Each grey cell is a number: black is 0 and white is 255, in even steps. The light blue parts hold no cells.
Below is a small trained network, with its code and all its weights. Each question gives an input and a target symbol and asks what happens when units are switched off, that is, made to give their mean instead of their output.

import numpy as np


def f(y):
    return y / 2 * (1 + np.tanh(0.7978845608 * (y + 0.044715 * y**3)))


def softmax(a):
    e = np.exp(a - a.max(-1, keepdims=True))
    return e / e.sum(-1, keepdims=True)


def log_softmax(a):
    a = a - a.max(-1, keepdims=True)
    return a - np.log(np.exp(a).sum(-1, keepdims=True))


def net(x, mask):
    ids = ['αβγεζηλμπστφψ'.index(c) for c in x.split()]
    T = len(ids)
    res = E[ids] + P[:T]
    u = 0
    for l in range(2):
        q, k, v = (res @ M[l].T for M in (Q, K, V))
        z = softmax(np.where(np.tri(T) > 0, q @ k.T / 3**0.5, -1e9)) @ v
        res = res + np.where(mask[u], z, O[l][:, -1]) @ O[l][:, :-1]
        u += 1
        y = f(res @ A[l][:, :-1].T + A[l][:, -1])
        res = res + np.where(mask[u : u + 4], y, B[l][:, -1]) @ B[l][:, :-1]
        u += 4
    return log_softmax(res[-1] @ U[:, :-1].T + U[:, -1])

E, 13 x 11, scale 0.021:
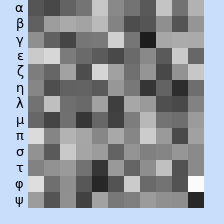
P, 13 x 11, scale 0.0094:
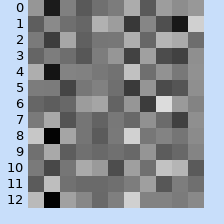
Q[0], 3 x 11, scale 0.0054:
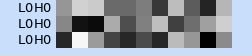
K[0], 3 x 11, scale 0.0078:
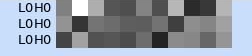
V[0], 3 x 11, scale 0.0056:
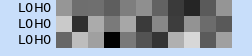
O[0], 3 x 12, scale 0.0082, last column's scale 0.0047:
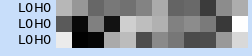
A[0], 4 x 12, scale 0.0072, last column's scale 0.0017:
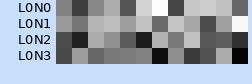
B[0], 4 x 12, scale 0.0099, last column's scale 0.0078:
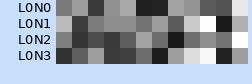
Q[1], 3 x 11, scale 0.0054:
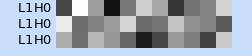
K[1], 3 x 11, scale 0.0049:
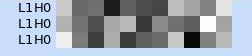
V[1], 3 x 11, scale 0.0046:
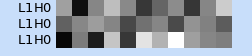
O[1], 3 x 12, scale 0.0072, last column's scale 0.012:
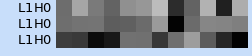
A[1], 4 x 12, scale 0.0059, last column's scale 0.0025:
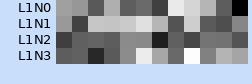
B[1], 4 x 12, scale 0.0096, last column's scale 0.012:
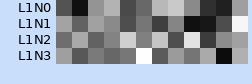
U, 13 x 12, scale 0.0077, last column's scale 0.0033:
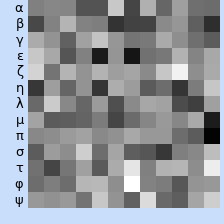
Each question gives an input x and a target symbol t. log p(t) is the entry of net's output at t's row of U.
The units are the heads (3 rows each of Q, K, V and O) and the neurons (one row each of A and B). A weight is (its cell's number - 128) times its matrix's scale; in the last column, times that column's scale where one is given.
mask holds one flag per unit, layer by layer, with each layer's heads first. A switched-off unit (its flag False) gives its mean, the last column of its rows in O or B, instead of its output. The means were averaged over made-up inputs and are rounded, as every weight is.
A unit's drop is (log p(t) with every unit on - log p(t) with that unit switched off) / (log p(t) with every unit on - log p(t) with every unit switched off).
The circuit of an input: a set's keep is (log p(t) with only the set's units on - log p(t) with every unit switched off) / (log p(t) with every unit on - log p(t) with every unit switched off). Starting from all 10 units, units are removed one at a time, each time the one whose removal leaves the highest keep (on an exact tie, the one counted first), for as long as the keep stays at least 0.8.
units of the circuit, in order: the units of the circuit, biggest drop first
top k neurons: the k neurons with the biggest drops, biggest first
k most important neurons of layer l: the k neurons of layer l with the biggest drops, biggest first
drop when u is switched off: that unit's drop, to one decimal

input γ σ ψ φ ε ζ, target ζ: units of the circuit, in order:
(L1N1, L0N3)
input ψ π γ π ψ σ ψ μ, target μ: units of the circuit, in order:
(L0H0, L1N3)
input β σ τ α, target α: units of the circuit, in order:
(L1N3)
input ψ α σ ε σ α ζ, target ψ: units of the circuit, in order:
(L0N2, L0H0, L0N3, L1N1)
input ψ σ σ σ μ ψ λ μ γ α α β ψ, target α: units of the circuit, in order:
(L0H0, L1N1, L0N2)
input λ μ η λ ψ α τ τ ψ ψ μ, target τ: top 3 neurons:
(L1N1, L0N2, L0N0)
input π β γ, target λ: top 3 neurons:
(L0N0, L0N2, L1N0)
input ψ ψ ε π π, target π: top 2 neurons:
(L0N1, L1N1)
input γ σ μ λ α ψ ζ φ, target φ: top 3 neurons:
(L0N3, L1N1, L1N3)
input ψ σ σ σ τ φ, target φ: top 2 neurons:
(L1N1, L0N3)
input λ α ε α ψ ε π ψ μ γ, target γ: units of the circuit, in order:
(L0N0, L1N1, L1N2)
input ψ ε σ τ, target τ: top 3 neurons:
(L1N0, L0N3, L1N1)
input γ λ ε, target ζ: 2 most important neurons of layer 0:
(L0N0, L0N2)
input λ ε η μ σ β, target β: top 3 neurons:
(L0N3, L1N3, L0N1)
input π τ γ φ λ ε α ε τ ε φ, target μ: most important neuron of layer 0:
(L0N0)
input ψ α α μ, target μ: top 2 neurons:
(L0N3, L1N3)
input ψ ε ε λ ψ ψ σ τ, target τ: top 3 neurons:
(L1N0, L1N1, L0N3)
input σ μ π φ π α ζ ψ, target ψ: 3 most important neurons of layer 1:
(L1N3, L1N0, L1N2)
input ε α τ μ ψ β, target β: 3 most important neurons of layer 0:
(L0N3, L0N1, L0N0)
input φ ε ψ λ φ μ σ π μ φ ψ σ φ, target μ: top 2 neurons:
(L0N0, L0N2)
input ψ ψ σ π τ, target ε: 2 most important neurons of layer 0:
(L0N2, L0N1)
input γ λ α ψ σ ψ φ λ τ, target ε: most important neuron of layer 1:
(L1N2)
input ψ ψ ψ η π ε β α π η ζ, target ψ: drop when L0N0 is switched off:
0.0
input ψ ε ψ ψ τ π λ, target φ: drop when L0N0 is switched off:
0.2
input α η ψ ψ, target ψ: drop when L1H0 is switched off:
0.1
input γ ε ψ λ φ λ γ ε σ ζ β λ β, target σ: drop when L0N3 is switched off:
0.1
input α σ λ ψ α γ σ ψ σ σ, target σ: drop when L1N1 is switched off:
0.5
